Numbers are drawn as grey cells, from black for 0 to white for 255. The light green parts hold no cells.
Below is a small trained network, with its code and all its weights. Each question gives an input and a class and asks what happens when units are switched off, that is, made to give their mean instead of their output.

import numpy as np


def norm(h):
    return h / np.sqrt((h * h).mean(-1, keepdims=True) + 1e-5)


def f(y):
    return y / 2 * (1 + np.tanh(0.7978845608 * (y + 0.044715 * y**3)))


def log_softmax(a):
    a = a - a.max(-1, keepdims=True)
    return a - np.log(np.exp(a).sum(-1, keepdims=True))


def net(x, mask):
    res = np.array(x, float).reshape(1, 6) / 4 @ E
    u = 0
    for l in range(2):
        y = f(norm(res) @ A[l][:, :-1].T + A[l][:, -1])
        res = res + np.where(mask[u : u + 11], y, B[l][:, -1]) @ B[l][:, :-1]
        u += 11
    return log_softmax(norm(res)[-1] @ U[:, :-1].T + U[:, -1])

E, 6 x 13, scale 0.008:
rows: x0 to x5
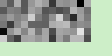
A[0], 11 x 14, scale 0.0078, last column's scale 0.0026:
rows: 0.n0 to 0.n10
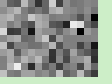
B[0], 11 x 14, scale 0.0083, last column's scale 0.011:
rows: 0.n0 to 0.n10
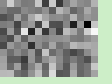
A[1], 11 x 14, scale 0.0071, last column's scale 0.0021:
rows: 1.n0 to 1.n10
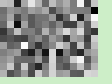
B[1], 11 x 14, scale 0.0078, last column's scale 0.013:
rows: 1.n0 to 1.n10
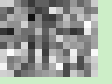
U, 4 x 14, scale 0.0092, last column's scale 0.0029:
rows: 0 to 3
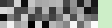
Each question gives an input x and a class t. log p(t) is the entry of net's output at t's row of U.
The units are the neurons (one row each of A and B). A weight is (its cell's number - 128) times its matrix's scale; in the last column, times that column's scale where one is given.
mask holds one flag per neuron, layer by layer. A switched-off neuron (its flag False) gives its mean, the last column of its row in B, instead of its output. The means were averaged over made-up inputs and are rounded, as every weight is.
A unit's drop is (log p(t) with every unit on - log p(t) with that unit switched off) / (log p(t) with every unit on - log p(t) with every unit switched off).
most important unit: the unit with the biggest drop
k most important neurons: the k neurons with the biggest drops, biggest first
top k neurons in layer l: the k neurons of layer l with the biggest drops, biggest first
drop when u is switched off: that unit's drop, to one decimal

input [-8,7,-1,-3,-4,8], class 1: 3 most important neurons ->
0.n3, 0.n4, 1.n7
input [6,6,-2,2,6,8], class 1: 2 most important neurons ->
0.n3, 0.n4
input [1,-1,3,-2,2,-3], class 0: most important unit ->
0.n4
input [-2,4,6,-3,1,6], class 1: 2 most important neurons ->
0.n4, 0.n7
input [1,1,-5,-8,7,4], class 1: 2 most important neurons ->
0.n3, 0.n4
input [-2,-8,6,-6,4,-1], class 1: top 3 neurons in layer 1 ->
1.n7, 1.n8, 1.n2
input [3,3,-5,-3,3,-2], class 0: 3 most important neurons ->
0.n4, 0.n3, 0.n0
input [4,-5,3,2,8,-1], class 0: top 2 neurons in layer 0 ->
0.n4, 0.n3
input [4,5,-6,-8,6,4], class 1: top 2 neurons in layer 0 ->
0.n3, 0.n4
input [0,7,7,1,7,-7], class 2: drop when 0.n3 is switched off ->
-0.1
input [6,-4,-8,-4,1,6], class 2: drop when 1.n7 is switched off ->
0.2
